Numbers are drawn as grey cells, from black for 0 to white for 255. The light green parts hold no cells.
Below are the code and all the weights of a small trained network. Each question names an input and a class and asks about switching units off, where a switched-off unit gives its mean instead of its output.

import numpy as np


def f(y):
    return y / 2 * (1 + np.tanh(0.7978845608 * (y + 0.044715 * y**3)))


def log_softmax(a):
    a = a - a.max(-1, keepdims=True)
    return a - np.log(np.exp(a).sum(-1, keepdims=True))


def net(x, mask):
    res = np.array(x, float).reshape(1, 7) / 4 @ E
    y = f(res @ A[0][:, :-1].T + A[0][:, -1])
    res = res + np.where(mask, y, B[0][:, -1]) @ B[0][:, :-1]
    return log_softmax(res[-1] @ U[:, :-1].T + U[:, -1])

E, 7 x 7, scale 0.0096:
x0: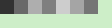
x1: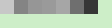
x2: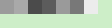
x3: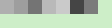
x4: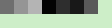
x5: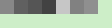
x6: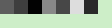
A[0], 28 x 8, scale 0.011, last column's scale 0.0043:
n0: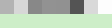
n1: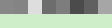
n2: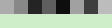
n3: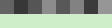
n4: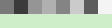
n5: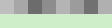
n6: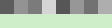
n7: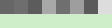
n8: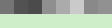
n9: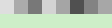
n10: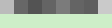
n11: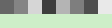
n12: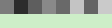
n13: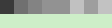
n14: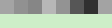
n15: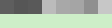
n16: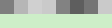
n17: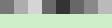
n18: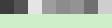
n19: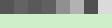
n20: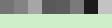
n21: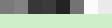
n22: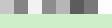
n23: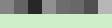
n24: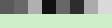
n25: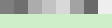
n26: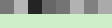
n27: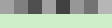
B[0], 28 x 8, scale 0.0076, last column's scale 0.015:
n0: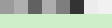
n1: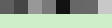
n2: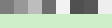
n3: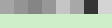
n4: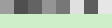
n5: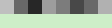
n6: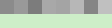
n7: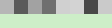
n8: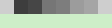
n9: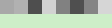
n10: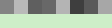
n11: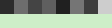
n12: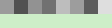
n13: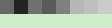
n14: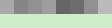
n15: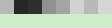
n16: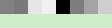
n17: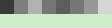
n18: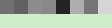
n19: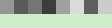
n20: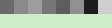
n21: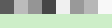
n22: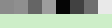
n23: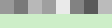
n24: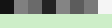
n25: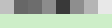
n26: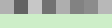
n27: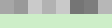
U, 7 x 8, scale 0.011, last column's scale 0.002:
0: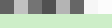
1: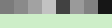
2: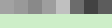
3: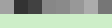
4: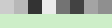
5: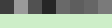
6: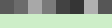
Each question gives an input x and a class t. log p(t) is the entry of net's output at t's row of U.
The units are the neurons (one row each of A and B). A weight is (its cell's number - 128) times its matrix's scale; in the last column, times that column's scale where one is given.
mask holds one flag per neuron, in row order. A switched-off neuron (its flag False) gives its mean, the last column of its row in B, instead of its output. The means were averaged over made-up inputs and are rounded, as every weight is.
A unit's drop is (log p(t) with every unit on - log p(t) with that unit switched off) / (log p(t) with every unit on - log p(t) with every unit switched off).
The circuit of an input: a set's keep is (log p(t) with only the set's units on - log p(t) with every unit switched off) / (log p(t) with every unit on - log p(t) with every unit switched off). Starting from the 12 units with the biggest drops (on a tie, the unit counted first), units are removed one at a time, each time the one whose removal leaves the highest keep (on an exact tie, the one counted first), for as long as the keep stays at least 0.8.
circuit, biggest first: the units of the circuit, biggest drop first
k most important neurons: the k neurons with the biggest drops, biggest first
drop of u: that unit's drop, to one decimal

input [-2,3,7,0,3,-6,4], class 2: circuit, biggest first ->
n2
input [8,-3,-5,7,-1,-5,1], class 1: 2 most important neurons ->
n16, n18
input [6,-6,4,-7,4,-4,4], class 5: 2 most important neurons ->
n0, n24
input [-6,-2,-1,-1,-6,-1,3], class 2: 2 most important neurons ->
n2, n27
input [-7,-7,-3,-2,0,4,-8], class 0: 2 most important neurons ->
n21, n0
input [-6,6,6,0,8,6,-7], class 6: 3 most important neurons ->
n0, n1, n22
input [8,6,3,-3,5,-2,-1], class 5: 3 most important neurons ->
n11, n24, n0
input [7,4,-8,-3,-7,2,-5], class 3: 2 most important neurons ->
n15, n13
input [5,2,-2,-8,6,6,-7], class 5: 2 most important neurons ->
n24, n11
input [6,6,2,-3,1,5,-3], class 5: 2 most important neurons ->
n11, n16
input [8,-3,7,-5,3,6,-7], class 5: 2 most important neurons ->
n11, n24
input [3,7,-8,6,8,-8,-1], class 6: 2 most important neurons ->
n1, n17
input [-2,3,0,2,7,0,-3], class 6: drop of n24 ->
0.0
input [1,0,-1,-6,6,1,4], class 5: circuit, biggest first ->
n24
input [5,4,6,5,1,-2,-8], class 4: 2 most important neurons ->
n9, n0
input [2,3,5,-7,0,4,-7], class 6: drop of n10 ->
0.1
